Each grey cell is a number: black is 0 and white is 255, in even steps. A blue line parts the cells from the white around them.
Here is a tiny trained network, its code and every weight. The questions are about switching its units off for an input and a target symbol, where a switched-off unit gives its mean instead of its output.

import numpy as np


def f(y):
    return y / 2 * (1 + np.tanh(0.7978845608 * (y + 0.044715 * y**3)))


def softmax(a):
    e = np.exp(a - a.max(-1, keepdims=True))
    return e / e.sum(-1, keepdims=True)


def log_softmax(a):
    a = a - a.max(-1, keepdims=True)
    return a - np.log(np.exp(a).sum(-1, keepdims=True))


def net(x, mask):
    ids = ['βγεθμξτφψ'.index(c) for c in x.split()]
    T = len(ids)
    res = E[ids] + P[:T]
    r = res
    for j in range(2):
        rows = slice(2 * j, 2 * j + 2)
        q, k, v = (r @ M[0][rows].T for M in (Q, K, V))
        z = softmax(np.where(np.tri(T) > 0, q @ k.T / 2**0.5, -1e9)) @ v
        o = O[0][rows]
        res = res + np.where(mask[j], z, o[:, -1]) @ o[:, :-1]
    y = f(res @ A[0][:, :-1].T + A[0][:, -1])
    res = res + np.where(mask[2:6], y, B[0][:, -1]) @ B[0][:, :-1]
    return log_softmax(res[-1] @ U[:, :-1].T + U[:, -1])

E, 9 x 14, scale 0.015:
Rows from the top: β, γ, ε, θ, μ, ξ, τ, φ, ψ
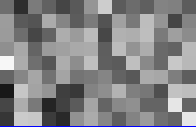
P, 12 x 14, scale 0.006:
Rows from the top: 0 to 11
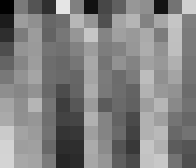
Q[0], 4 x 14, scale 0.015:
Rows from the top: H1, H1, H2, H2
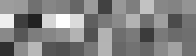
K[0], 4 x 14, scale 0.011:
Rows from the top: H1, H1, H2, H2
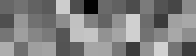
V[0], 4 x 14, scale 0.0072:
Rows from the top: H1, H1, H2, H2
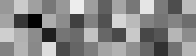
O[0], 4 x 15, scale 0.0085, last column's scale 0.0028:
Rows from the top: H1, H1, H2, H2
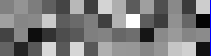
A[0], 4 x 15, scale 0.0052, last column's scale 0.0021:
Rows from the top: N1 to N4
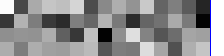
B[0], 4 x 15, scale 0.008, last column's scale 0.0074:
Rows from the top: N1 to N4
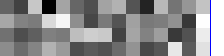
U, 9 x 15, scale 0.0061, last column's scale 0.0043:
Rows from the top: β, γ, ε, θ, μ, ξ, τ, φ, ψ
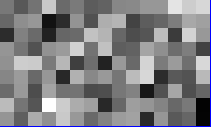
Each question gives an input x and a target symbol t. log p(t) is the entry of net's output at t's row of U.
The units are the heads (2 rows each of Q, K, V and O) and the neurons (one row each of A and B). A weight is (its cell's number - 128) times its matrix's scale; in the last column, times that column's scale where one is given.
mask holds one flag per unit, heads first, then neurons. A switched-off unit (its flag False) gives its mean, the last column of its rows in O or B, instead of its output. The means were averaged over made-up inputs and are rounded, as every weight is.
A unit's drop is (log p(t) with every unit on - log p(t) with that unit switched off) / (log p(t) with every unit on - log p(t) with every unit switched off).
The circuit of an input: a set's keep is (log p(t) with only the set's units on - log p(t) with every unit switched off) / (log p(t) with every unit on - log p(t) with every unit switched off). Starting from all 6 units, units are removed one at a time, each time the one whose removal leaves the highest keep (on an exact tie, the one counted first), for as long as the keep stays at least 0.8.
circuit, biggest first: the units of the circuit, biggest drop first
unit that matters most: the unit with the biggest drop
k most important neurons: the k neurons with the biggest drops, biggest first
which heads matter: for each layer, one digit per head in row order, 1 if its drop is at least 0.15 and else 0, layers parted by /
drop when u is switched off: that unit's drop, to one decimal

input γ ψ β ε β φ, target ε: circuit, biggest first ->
[H1 N3 N2]
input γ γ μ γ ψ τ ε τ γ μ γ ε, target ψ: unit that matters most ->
N1
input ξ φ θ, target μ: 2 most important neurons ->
[N3 N4]
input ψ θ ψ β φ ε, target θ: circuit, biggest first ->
[H1 N2]
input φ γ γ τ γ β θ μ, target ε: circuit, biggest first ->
[H2 H1 N2]
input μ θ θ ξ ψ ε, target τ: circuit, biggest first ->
[H2 N2]
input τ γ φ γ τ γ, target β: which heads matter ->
01
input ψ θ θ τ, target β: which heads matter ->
01
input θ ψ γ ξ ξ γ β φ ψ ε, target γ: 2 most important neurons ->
[N1 N2]
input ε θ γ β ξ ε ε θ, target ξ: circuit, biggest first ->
[H1 N3]
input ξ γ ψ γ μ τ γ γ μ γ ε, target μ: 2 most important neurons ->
[N3 N4]
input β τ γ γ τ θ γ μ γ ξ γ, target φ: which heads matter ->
10
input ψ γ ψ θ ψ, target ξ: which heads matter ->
10
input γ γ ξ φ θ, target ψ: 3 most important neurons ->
[N1 N3 N4]
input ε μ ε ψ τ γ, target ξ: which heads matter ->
11
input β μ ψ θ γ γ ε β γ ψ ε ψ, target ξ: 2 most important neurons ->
[N3 N1]
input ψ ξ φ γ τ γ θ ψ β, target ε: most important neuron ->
[N2]
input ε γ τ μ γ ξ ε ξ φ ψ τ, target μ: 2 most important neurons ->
[N3 N2]
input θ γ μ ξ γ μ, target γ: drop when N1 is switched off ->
0.4
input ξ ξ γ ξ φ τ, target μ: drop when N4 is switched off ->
0.0
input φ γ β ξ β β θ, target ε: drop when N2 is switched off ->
0.1
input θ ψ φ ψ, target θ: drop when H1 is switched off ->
0.7
